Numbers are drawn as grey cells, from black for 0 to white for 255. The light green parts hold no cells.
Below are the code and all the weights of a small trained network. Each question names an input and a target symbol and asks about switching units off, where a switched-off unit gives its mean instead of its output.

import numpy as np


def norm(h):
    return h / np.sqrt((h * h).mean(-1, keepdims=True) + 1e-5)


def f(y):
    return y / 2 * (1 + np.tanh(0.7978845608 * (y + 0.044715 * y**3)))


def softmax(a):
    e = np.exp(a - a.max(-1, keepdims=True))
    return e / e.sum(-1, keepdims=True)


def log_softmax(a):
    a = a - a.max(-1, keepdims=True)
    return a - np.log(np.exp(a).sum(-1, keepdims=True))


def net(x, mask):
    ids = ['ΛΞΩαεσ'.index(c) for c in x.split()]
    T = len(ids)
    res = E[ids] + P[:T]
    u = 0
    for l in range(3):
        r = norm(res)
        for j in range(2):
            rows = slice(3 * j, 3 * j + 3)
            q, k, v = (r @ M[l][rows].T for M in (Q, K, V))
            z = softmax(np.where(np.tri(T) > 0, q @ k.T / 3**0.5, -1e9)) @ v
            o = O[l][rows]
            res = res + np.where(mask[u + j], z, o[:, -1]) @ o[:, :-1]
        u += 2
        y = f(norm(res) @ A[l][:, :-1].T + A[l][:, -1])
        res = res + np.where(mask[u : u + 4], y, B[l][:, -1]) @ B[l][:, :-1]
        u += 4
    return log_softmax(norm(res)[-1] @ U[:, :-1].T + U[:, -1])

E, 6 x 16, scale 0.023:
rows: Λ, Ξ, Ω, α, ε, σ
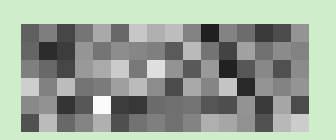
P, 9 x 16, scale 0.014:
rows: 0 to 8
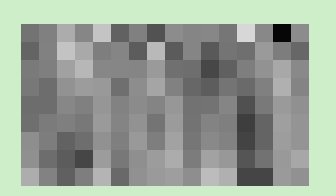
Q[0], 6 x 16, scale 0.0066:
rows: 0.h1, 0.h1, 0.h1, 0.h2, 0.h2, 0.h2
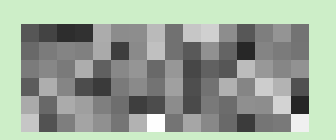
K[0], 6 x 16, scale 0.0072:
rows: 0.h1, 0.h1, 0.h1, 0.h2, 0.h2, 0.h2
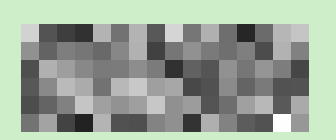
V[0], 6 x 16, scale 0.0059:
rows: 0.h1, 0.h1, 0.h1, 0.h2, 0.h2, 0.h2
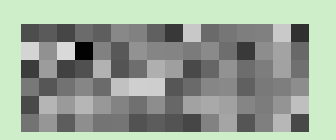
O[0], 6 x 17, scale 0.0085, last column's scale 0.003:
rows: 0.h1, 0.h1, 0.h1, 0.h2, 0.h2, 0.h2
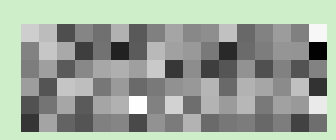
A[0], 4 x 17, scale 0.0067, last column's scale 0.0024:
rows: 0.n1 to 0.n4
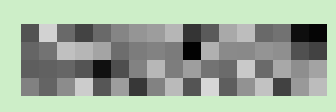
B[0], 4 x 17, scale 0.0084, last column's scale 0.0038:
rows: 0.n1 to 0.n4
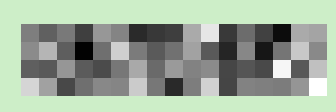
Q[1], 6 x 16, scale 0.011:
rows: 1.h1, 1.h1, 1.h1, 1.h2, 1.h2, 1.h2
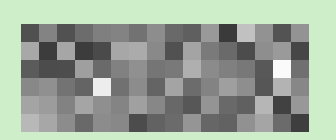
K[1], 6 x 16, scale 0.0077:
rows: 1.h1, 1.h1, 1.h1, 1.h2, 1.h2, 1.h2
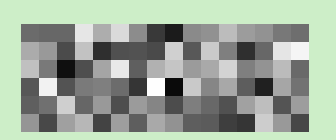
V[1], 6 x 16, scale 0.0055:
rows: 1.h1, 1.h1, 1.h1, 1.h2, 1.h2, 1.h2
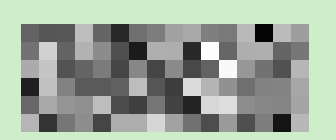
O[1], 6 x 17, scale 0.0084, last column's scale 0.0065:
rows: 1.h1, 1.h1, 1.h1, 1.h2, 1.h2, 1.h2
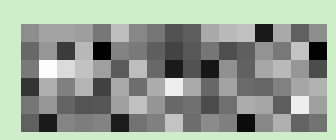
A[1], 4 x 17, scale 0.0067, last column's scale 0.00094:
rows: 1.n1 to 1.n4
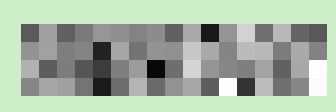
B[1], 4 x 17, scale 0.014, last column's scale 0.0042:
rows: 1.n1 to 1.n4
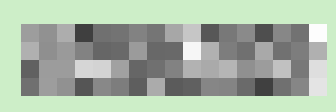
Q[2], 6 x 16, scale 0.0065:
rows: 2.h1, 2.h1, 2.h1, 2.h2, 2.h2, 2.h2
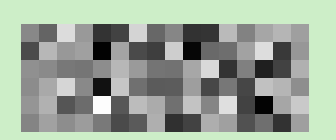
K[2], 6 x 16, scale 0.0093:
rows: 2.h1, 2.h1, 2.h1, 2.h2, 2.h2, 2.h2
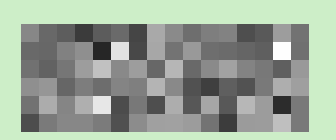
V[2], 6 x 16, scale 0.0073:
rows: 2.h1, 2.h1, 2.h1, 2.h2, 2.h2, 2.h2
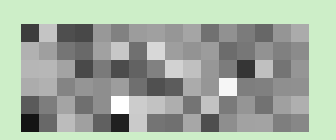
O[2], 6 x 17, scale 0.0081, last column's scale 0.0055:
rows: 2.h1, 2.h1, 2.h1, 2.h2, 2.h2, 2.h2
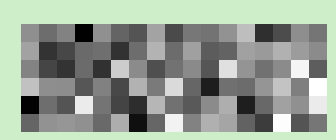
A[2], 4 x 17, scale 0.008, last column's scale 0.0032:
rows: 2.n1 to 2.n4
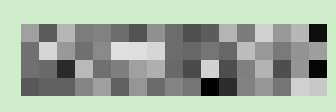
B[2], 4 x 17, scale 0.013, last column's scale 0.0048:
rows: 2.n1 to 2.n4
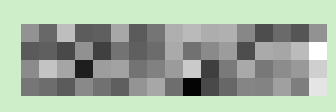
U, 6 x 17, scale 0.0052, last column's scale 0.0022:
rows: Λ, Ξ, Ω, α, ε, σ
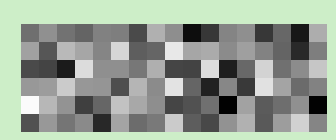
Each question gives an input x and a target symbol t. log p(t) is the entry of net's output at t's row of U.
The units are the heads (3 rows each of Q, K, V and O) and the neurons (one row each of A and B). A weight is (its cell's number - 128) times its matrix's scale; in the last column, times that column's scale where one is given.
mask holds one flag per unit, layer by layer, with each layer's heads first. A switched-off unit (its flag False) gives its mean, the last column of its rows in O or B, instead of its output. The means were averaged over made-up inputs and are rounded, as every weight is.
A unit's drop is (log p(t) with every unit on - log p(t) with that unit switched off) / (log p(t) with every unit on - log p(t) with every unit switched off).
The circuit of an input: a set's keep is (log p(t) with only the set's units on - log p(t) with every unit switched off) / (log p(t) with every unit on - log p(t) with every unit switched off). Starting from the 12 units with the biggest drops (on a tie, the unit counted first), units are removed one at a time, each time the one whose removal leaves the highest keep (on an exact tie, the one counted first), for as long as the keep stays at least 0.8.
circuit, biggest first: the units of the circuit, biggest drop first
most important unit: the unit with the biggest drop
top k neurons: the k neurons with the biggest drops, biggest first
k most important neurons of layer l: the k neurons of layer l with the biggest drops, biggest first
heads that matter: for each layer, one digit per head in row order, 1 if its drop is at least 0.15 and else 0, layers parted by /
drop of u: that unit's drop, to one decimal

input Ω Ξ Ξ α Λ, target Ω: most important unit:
2.h2
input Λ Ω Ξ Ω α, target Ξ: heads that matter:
01 / 00 / 01
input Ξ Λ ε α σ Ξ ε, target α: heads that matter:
11 / 00 / 11
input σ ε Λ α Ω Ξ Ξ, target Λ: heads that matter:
01 / 00 / 10
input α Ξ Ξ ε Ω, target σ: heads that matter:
10 / 10 / 10
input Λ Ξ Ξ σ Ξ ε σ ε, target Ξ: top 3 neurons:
[1.n1 2.n4 1.n4]
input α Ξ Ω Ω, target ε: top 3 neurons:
[2.n3 0.n4 2.n2]
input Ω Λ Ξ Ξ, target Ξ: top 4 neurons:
[2.n3 2.n4 2.n2 1.n4]
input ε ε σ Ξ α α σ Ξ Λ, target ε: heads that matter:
00 / 00 / 11
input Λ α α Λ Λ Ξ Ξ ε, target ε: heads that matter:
01 / 01 / 00
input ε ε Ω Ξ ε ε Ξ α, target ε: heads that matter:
01 / 00 / 01
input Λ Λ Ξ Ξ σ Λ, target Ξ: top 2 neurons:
[0.n1 2.n4]
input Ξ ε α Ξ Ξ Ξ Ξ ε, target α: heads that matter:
01 / 00 / 11
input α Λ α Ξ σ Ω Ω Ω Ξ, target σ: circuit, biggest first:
[1.h2]
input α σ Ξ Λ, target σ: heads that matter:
00 / 01 / 00
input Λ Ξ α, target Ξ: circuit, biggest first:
[2.h2 0.h1]
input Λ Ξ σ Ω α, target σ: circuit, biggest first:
[0.h2 1.h2]
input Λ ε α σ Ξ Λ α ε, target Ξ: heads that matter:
01 / 01 / 01
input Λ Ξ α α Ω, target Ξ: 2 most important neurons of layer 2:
[2.n3 2.n4]
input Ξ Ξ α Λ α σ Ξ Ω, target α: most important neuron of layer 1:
[1.n2]
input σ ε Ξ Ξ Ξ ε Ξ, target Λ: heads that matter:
01 / 00 / 00
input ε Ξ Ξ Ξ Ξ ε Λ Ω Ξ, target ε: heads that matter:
10 / 00 / 01
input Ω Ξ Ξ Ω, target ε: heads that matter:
01 / 00 / 00
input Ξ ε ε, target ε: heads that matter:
00 / 01 / 00
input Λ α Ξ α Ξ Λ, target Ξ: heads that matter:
10 / 01 / 01
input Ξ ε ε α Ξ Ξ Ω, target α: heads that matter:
10 / 10 / 11
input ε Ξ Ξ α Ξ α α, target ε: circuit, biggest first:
[2.h2]
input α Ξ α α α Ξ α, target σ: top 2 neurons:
[1.n4 0.n4]
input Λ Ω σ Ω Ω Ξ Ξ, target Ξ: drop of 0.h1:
0.3
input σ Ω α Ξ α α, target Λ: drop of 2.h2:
0.3
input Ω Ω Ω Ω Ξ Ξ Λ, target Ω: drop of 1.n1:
0.0
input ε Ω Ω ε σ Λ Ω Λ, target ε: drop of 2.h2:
0.5
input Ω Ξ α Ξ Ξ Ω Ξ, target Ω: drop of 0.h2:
0.1
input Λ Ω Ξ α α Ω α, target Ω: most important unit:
0.h1
